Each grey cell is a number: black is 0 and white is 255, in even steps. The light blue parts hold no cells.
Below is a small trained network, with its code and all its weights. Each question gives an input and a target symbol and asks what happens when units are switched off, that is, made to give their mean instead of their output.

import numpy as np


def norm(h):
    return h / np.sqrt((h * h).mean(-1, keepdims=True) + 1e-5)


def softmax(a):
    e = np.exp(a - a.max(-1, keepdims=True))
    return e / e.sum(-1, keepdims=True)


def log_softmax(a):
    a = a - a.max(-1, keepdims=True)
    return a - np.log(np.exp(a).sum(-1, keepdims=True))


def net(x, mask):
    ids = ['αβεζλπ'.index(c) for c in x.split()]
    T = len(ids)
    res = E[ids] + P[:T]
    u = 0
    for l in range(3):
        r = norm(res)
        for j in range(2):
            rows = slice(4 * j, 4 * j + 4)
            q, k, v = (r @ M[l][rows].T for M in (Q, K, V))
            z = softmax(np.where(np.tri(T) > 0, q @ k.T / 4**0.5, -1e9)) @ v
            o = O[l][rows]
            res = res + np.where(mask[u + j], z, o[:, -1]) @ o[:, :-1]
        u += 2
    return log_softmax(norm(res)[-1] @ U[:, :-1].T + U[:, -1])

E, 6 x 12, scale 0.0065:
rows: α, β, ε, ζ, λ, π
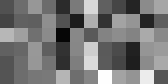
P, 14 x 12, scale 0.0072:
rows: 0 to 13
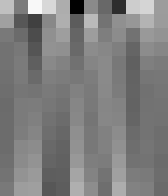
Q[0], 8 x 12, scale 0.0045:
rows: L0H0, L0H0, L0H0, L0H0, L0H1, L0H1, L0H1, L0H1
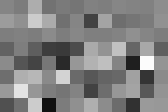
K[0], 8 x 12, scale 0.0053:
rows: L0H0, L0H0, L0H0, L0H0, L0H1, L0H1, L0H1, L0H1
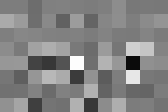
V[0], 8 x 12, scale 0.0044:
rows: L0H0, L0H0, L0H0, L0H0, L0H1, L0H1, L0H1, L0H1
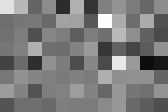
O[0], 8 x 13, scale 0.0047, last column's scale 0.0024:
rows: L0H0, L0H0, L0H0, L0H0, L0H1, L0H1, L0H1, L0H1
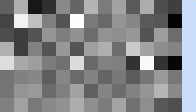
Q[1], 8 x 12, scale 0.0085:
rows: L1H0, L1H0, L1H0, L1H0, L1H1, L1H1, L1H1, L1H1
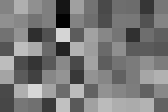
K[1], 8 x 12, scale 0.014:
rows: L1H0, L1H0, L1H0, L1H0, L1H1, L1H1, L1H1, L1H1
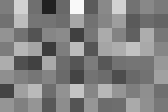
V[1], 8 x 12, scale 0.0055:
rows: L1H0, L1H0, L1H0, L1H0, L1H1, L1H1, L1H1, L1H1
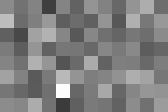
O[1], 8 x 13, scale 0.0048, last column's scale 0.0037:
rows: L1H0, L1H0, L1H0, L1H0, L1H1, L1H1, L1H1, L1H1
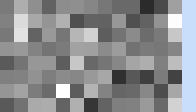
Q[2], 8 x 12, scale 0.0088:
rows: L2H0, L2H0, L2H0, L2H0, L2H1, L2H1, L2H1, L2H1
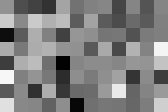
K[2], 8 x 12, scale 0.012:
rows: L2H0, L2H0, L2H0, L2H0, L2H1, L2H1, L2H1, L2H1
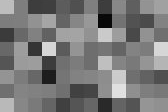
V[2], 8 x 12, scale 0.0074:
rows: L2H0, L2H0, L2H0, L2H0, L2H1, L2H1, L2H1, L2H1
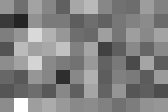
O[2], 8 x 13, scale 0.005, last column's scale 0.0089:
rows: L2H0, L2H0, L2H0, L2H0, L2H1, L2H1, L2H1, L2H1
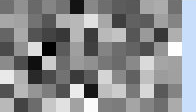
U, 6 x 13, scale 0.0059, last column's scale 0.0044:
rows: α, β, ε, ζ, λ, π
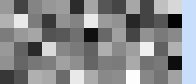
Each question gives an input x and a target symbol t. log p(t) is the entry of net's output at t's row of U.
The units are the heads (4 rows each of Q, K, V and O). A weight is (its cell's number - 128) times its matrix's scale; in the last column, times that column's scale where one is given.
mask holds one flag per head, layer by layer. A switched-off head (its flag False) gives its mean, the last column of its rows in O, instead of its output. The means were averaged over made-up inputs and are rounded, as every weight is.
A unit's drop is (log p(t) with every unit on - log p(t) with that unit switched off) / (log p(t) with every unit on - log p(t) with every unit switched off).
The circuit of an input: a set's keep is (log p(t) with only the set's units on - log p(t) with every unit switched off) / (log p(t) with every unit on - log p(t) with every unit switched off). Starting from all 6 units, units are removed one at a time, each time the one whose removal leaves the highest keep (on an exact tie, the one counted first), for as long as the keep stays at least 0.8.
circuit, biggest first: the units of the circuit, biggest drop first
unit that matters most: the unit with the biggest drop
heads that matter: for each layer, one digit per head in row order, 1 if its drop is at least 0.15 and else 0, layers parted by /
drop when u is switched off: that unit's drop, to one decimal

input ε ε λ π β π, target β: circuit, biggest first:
(L0H0 L1H1)
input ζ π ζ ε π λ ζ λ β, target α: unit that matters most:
L1H1
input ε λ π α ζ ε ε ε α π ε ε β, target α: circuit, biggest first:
(L1H1 L0H0 L2H0 L1H0)
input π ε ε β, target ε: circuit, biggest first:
(L0H0 L2H0)
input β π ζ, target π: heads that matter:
00 / 01 / 01
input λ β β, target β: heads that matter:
01 / 11 / 11
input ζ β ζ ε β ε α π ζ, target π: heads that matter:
00 / 00 / 01
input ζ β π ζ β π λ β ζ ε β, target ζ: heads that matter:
11 / 11 / 01
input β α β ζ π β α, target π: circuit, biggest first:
(L2H1 L1H0)
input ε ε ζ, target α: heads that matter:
00 / 00 / 10
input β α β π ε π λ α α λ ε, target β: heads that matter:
10 / 01 / 01
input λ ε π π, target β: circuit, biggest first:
(L1H1 L0H0)
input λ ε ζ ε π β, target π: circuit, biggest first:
(L0H0 L2H1 L1H0)
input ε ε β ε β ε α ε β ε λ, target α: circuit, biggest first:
(L2H0)
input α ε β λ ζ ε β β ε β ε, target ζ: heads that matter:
10 / 10 / 10
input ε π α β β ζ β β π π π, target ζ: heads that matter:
11 / 11 / 10
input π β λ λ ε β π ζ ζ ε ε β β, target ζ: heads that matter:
11 / 11 / 11
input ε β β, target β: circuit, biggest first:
(L0H1 L2H1 L2H0 L1H0)
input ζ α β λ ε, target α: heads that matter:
00 / 00 / 01
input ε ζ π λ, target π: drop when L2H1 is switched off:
0.4
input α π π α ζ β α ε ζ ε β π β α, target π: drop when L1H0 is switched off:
0.1
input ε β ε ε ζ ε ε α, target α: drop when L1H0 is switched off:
0.1
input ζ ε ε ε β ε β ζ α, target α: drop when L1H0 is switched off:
-0.1
